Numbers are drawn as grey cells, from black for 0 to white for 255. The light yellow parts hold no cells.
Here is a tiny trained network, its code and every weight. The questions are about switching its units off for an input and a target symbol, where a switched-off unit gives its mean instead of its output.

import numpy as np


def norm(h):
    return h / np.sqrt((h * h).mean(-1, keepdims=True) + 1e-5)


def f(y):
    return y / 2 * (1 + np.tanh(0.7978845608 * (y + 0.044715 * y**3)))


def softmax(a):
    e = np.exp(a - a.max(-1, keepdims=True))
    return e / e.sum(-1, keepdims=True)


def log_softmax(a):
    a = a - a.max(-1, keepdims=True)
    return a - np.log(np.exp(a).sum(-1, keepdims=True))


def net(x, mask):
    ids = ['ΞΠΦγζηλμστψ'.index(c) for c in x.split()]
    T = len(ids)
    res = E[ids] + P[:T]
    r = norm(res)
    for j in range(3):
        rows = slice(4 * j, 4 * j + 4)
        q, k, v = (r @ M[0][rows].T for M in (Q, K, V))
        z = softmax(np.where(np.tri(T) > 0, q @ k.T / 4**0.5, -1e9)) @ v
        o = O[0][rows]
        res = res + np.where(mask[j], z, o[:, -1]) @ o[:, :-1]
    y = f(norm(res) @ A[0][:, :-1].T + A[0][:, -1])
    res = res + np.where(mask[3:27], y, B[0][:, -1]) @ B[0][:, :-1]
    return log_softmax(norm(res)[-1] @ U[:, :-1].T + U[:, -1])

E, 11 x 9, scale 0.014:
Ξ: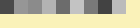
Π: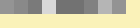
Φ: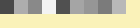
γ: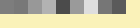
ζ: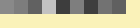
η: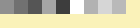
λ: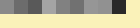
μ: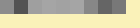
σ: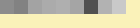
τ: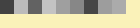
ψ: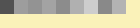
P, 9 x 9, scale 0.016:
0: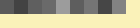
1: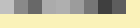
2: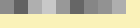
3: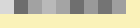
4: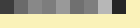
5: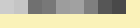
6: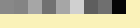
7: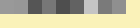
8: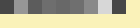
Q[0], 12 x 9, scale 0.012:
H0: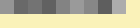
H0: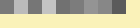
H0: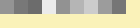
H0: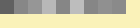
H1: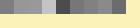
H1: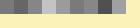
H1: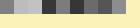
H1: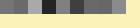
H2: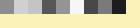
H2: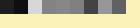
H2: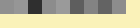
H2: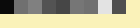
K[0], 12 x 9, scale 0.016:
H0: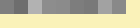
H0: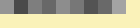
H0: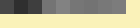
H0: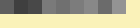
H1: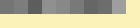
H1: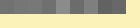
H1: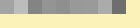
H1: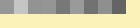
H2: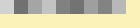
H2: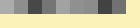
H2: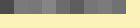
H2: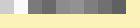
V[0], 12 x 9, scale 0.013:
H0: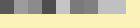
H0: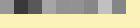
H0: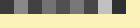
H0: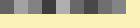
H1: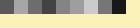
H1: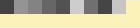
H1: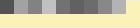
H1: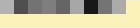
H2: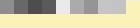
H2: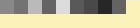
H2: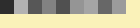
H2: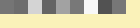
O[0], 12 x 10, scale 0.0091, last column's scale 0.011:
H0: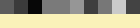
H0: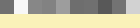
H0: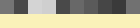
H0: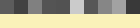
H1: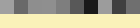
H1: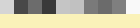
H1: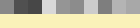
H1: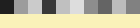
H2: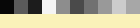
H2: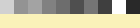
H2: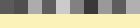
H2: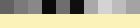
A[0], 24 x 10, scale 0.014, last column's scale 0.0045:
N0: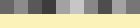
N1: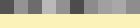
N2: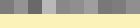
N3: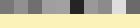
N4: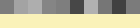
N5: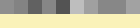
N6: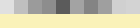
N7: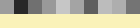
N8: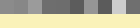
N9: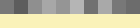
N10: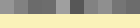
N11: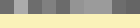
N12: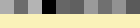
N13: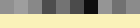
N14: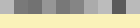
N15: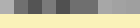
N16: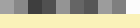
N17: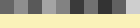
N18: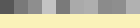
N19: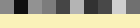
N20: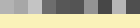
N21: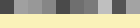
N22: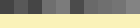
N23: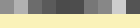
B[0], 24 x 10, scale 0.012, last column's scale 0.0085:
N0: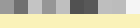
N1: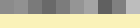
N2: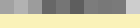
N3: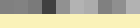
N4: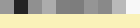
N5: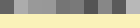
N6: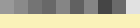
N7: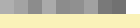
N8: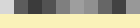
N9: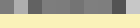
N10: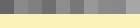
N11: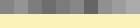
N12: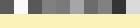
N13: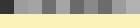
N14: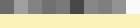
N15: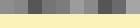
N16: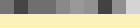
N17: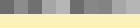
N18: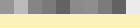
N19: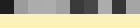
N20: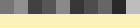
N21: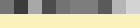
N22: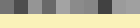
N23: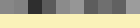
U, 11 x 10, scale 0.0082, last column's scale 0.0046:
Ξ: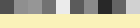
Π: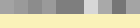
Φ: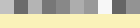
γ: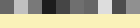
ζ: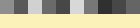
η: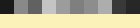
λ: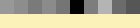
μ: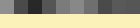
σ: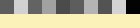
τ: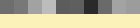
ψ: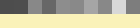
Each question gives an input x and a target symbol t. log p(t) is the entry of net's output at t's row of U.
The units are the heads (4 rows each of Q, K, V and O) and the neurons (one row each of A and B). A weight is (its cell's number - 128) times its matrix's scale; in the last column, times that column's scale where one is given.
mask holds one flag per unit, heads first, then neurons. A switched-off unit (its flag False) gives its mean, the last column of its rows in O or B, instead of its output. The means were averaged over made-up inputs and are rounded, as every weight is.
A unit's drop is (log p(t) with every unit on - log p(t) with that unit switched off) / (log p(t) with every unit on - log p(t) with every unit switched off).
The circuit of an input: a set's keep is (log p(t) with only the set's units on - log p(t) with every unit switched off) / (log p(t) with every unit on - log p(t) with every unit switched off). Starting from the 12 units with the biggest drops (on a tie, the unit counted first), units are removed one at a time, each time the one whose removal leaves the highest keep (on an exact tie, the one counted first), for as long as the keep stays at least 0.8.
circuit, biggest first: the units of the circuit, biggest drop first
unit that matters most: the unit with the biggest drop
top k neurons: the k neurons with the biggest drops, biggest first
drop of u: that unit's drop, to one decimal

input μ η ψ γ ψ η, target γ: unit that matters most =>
H0
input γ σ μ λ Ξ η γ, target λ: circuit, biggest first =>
(H1 H2)
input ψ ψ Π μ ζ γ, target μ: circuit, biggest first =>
(H1 H0)
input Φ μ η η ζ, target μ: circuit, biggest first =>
(H2 N8 N23)
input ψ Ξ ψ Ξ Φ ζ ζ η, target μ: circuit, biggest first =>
(H1 H0)
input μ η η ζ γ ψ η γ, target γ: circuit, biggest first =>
(H2 N12)
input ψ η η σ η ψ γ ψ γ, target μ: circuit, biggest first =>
(H0 H1)
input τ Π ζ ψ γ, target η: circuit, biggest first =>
(H0 N19)
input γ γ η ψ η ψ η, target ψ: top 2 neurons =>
(N21 N4)
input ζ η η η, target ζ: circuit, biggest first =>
(H0 H2)
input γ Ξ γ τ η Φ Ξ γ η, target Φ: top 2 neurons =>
(N4 N20)
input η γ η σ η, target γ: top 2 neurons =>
(N12 N7)
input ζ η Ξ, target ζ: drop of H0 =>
0.2
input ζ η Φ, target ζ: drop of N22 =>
0.0
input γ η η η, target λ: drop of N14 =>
0.1
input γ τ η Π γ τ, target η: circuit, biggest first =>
(H2)
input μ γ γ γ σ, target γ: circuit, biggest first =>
(H2 N12)
